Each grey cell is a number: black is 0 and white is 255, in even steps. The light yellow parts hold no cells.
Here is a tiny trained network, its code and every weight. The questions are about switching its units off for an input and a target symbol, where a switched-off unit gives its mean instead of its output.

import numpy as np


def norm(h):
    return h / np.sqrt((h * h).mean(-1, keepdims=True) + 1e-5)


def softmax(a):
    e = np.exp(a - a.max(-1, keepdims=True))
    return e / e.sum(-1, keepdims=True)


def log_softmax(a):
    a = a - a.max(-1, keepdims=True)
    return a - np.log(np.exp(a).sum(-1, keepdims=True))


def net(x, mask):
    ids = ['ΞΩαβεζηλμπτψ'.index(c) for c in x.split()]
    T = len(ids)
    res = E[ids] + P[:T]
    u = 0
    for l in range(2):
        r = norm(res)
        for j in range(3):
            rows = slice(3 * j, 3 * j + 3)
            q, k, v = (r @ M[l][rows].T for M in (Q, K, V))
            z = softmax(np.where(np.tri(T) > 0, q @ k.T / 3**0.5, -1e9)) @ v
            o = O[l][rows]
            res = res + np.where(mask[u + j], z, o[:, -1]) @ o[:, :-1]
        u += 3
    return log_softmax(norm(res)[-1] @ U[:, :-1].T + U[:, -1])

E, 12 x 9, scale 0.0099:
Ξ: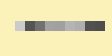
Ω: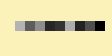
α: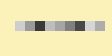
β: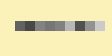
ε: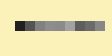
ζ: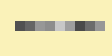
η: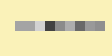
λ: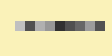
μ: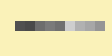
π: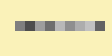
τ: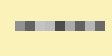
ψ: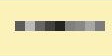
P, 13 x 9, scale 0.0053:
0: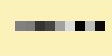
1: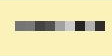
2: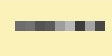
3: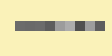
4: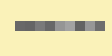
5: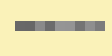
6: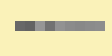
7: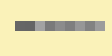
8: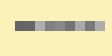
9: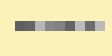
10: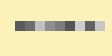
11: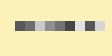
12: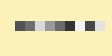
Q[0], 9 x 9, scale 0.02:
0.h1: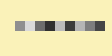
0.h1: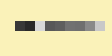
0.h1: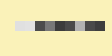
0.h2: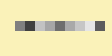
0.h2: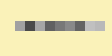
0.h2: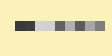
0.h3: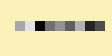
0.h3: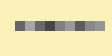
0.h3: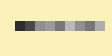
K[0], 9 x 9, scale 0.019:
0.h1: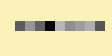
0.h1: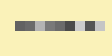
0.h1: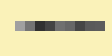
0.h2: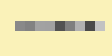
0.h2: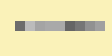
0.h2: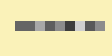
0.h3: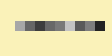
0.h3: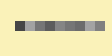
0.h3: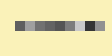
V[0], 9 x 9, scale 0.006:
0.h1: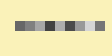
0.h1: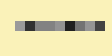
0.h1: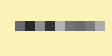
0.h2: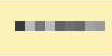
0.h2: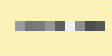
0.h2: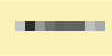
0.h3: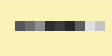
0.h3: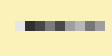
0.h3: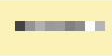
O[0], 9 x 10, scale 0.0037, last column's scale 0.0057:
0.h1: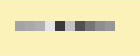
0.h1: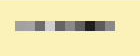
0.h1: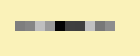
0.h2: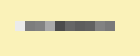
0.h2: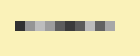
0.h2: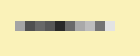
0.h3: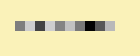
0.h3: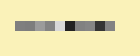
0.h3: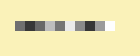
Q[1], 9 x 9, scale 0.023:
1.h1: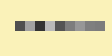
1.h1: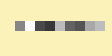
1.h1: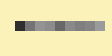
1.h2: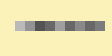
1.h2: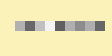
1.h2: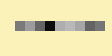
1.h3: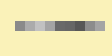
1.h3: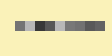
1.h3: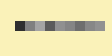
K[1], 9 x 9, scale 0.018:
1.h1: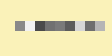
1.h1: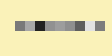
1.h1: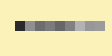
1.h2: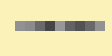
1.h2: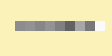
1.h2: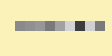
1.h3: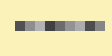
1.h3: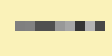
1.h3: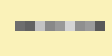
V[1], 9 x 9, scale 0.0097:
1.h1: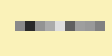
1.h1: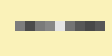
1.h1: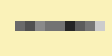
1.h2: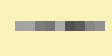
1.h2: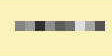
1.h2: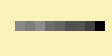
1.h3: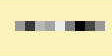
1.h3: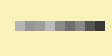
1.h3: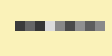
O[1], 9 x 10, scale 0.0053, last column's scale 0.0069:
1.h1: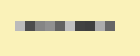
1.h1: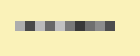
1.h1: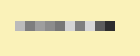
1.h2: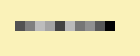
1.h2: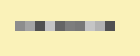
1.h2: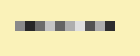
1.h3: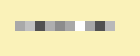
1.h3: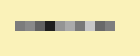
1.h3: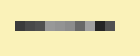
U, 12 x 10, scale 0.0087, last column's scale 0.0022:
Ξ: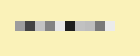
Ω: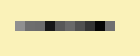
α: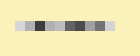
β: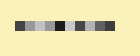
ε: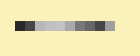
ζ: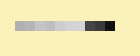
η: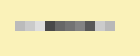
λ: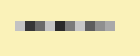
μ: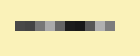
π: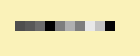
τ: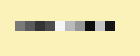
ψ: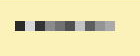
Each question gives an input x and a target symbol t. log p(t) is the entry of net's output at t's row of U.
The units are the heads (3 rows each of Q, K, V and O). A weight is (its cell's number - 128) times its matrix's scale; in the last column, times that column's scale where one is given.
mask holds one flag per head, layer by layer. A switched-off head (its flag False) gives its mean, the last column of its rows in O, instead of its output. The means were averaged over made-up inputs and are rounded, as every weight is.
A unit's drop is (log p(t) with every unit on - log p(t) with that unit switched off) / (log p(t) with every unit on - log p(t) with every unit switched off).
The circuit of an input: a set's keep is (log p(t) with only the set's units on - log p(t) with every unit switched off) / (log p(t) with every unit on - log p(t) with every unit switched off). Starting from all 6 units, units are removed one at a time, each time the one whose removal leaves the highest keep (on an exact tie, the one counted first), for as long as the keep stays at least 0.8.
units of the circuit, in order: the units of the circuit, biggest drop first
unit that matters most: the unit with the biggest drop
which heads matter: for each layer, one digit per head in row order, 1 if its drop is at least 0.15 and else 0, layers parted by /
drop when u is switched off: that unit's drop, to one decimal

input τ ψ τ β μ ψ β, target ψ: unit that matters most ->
0.h3
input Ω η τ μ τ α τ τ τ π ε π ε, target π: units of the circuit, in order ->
0.h1, 1.h1, 1.h3
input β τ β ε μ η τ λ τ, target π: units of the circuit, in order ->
1.h3, 0.h1
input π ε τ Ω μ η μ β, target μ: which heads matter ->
100 / 001
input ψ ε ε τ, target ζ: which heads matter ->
010 / 001
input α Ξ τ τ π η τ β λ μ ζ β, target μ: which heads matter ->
101 / 011
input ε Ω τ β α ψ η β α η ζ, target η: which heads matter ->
000 / 001
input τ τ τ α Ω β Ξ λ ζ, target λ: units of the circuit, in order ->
0.h1, 1.h2
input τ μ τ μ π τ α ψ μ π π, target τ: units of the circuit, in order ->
0.h2, 1.h1
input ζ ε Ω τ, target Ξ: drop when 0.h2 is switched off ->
0.1
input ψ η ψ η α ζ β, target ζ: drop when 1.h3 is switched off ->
0.6
